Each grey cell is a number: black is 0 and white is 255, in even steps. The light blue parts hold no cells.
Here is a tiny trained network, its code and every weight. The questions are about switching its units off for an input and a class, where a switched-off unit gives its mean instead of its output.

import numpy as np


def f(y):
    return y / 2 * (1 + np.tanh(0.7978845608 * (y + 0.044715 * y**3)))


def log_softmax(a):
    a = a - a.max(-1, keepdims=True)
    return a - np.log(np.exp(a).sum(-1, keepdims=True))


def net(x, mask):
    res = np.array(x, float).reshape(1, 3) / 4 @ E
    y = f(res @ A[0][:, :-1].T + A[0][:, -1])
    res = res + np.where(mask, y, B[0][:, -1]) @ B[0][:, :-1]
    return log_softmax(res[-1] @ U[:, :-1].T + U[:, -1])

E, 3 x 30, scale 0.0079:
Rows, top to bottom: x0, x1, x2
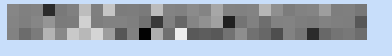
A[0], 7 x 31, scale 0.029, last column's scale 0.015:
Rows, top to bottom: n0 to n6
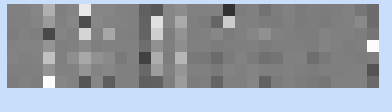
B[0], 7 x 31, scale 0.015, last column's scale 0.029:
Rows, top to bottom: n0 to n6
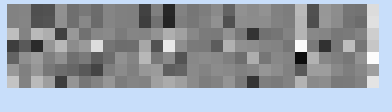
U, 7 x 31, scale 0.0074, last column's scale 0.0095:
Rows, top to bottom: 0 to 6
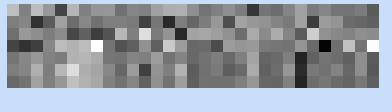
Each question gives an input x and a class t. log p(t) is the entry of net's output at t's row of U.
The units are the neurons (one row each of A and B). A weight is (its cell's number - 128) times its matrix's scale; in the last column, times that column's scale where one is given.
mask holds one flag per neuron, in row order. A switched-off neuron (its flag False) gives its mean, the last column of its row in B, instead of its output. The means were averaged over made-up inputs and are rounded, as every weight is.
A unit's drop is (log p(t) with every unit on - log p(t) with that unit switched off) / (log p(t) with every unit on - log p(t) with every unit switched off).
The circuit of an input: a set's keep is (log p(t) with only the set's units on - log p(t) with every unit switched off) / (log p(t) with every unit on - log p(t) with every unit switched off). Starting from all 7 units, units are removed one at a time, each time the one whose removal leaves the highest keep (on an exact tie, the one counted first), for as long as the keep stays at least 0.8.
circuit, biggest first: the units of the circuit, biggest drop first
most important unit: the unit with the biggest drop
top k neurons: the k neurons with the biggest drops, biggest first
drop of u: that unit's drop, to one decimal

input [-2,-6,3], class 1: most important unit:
n1
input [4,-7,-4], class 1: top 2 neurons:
[n4; n6]
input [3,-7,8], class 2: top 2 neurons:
[n4; n0]
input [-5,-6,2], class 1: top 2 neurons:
[n1; n2]
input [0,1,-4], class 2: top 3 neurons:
[n3; n1; n0]
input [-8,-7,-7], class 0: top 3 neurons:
[n4; n0; n3]
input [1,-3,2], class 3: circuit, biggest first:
[n0; n6]
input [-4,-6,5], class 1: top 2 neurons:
[n1; n2]
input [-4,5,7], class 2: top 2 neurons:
[n4; n1]
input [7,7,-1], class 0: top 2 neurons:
[n2; n1]
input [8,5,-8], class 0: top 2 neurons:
[n4; n3]
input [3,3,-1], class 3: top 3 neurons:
[n6; n1; n4]
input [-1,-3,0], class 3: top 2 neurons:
[n0; n5]
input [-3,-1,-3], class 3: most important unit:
n4
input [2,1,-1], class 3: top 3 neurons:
[n6; n4; n1]
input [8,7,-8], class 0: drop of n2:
0.1
